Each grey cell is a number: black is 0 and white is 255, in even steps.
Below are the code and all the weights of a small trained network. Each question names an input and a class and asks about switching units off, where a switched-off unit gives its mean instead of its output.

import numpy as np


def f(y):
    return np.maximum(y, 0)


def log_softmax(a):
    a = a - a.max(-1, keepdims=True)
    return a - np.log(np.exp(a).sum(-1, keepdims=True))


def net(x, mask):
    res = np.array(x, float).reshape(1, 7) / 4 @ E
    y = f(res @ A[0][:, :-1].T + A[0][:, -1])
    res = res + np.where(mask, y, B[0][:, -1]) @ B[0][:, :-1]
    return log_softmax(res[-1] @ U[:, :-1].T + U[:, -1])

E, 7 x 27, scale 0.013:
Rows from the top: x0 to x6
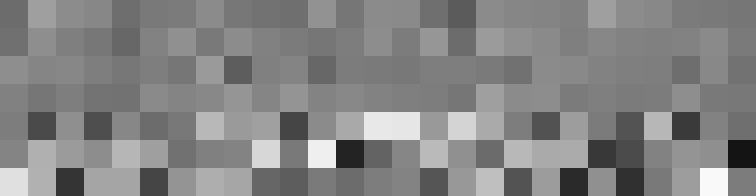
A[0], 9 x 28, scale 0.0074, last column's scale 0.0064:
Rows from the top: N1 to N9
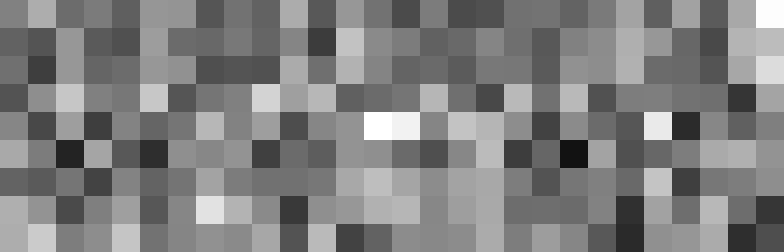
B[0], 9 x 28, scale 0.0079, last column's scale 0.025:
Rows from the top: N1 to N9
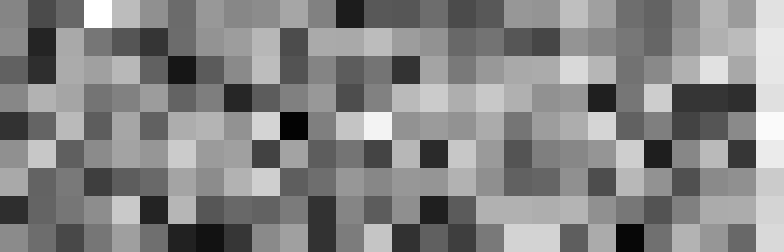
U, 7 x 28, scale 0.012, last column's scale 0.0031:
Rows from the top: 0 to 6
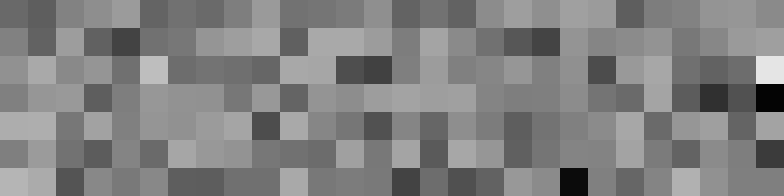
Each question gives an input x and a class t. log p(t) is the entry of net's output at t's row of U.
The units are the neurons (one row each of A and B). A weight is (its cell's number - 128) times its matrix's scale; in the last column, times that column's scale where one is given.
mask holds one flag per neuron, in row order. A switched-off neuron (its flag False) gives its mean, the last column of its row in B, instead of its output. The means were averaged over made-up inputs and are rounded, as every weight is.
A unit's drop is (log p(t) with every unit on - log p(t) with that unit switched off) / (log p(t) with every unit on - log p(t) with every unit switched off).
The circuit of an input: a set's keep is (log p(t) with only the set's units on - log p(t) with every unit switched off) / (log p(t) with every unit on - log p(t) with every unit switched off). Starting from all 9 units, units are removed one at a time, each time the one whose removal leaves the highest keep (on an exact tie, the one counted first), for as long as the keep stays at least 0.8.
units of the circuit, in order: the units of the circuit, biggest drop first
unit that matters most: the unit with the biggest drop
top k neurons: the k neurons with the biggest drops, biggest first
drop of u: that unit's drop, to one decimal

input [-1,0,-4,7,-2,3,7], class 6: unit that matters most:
N9
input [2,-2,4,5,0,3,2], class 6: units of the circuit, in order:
(N5; N3; N2)
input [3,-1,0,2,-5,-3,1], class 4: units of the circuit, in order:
(N5; N9)
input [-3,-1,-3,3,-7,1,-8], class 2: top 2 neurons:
(N4; N5)
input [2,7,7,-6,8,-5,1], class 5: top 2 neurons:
(N8; N6)
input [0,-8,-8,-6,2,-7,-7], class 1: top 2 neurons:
(N2; N9)
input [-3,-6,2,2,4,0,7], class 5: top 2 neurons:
(N6; N3)
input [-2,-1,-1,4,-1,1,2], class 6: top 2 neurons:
(N5; N3)
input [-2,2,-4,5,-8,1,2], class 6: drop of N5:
0.3
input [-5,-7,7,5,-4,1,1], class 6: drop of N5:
0.4
